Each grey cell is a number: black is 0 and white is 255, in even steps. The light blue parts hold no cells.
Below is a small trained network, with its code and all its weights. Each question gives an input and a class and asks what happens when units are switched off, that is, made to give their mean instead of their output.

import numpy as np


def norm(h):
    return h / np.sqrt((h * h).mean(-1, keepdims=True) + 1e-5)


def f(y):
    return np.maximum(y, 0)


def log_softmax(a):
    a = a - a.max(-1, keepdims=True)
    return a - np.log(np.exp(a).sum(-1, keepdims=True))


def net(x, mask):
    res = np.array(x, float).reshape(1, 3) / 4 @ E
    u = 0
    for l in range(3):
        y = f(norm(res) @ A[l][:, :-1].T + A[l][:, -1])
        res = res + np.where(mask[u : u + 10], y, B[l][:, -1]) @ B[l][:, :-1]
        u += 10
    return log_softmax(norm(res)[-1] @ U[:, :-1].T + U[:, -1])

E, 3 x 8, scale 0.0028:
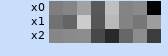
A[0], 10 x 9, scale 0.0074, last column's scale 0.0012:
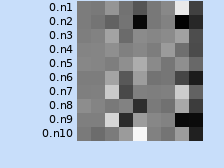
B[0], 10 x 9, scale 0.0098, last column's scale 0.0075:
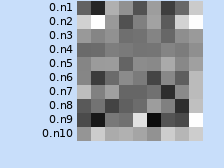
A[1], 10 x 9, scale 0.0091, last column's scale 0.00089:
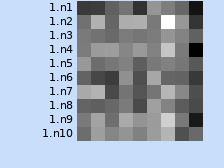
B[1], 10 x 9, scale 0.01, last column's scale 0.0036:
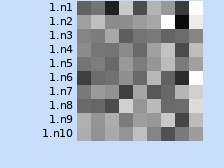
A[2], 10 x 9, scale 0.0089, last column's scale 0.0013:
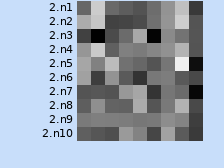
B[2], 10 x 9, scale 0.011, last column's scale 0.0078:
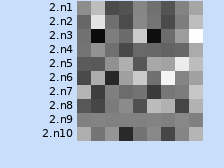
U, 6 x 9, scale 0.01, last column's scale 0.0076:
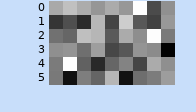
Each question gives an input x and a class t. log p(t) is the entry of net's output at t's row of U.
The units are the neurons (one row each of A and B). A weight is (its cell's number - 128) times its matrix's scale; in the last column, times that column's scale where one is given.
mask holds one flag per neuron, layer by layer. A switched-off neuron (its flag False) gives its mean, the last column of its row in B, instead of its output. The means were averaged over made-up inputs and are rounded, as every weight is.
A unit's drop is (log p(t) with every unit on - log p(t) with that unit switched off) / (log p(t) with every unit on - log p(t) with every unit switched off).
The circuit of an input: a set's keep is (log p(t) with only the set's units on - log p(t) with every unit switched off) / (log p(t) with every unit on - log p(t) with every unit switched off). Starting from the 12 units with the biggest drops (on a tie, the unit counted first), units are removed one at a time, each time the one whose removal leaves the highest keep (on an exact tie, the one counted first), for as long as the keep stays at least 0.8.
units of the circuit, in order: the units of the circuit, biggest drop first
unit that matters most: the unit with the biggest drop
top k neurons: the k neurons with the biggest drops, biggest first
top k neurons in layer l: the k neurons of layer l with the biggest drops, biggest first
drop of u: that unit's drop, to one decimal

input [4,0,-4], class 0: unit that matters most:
0.n10
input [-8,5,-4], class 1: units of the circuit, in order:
[0.n2 0.n9 2.n3]
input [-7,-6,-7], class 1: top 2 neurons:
[0.n2 0.n9]
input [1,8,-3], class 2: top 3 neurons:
[0.n7 0.n10 2.n5]
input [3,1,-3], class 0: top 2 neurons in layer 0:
[0.n10 0.n1]
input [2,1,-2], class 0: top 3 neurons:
[0.n10 1.n2 0.n1]
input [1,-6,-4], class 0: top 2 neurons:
[0.n9 0.n2]
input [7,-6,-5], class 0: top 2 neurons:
[0.n1 0.n10]
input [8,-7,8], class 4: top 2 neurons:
[0.n2 0.n1]
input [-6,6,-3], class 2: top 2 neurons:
[0.n9 0.n10]
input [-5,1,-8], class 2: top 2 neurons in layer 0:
[0.n1 0.n9]
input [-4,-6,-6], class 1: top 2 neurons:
[0.n2 0.n9]
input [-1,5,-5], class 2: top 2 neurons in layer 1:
[1.n1 1.n6]
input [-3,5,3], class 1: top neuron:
[0.n9]
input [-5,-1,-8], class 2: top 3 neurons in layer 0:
[0.n1 0.n9 0.n8]
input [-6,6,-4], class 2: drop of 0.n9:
0.1
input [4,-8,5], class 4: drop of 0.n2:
1.4
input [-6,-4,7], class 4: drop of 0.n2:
1.1
